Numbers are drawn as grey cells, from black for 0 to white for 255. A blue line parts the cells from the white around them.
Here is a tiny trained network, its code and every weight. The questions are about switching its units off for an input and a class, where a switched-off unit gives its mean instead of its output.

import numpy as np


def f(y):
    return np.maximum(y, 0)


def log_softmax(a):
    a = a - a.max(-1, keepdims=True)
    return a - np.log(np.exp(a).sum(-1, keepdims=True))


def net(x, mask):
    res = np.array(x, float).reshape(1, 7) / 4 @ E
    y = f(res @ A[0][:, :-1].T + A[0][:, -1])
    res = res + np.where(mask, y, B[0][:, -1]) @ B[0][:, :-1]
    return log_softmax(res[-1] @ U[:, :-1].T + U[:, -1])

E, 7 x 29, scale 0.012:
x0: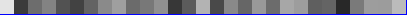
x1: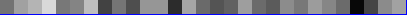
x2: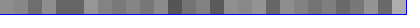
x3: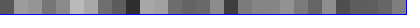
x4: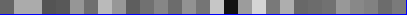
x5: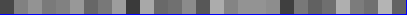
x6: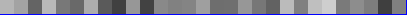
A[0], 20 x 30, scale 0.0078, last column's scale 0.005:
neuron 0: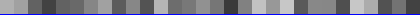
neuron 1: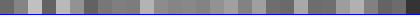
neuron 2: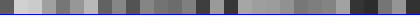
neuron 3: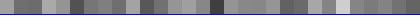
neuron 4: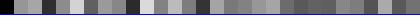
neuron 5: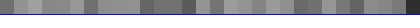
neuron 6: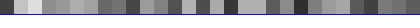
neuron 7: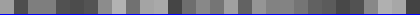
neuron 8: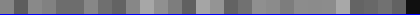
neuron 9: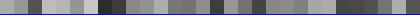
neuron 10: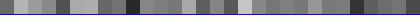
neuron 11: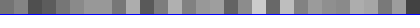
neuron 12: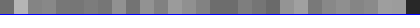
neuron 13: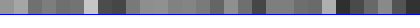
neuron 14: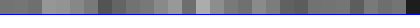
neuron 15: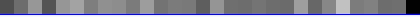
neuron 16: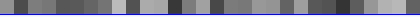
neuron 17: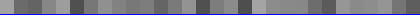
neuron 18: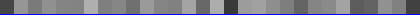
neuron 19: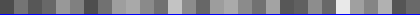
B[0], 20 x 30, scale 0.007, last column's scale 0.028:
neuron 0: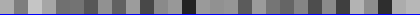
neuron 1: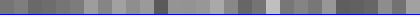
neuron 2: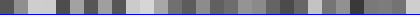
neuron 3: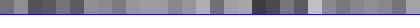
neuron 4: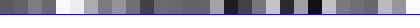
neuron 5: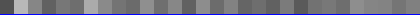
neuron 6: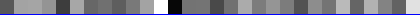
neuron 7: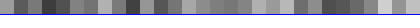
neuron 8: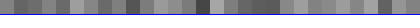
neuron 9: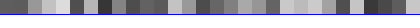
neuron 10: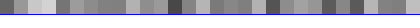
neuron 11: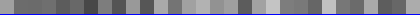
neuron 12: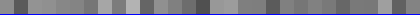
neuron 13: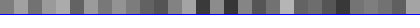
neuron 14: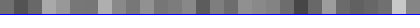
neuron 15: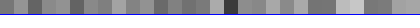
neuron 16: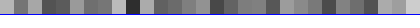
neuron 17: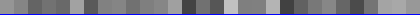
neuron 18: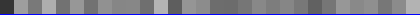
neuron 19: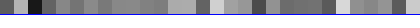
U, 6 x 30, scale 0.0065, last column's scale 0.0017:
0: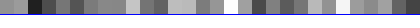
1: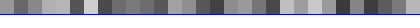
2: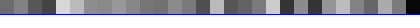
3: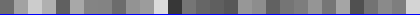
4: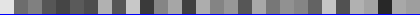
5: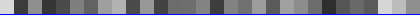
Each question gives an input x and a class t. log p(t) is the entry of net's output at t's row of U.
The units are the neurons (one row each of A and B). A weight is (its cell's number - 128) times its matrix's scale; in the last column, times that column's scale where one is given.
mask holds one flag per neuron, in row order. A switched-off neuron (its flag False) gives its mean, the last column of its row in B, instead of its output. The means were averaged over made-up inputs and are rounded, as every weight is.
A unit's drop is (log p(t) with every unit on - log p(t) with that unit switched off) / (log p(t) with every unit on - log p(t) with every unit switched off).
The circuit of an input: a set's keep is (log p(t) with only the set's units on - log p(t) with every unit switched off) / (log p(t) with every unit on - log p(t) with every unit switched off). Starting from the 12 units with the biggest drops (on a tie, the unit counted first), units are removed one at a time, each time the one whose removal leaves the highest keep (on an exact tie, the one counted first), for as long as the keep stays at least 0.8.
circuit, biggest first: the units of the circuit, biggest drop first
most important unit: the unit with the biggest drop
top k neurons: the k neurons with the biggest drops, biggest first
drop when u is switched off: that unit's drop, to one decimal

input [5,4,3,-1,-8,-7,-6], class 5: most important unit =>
neuron 16
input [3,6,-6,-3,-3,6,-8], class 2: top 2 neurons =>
[neuron 4; neuron 19]
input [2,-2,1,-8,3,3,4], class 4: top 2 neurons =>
[neuron 0; neuron 11]
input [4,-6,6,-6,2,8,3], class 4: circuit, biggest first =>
[neuron 11; neuron 4]
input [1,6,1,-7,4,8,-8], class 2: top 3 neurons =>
[neuron 4; neuron 19; neuron 15]
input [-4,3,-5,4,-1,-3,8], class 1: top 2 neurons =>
[neuron 9; neuron 13]
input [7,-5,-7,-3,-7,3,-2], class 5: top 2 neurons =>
[neuron 16; neuron 7]
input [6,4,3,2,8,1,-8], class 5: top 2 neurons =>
[neuron 16; neuron 7]
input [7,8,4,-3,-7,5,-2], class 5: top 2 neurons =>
[neuron 16; neuron 7]
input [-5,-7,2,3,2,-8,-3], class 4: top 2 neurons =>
[neuron 0; neuron 11]
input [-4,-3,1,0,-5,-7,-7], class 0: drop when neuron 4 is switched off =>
0.6
